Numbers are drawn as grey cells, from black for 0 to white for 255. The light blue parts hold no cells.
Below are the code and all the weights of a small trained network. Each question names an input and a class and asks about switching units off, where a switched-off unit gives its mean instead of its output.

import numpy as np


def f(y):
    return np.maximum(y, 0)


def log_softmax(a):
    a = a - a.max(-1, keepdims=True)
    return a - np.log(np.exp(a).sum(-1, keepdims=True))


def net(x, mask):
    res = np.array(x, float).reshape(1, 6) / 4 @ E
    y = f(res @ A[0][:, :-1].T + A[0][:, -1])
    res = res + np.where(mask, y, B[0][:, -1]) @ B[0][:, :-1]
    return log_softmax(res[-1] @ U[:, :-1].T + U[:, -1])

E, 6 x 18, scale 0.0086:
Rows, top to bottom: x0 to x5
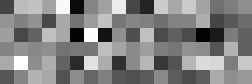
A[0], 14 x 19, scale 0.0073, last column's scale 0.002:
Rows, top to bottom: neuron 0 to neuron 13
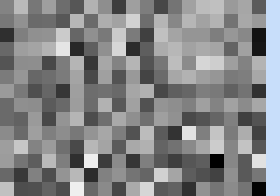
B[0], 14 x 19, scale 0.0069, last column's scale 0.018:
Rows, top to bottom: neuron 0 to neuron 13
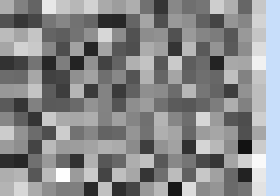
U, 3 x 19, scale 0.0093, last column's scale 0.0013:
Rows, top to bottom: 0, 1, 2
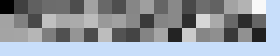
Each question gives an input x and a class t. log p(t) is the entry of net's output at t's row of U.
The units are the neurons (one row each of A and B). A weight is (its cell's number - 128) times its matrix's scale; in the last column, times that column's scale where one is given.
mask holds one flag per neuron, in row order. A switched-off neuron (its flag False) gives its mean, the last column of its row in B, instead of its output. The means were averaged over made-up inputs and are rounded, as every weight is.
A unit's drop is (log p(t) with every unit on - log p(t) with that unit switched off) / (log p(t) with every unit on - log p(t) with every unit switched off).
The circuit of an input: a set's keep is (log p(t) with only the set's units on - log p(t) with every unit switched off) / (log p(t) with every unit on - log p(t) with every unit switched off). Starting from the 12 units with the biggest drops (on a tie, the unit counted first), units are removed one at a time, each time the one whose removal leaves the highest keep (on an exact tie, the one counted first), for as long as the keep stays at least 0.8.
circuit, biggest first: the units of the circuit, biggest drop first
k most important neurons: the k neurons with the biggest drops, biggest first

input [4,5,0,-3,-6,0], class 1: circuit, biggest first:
(neuron 12)
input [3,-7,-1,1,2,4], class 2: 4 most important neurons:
(neuron 12; neuron 11; neuron 8; neuron 3)
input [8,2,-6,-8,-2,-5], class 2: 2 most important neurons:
(neuron 3; neuron 2)
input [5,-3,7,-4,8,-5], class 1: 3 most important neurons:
(neuron 10; neuron 4; neuron 0)
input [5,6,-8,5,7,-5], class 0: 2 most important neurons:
(neuron 4; neuron 1)
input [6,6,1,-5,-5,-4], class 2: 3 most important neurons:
(neuron 3; neuron 2; neuron 10)
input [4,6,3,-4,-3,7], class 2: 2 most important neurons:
(neuron 4; neuron 3)
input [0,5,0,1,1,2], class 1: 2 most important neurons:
(neuron 4; neuron 11)
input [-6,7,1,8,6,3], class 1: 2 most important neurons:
(neuron 10; neuron 0)
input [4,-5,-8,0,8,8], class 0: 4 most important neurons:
(neuron 4; neuron 1; neuron 12; neuron 7)
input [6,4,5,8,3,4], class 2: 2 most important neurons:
(neuron 3; neuron 4)
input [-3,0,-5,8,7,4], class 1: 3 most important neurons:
(neuron 10; neuron 0; neuron 11)
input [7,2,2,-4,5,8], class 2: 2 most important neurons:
(neuron 3; neuron 12)
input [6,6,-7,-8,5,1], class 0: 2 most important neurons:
(neuron 4; neuron 13)
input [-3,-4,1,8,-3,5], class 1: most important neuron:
(neuron 3)
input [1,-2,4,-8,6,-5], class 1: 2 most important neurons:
(neuron 10; neuron 4)
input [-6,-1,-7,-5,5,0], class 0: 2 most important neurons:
(neuron 4; neuron 1)
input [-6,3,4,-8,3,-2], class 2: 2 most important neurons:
(neuron 13; neuron 4)
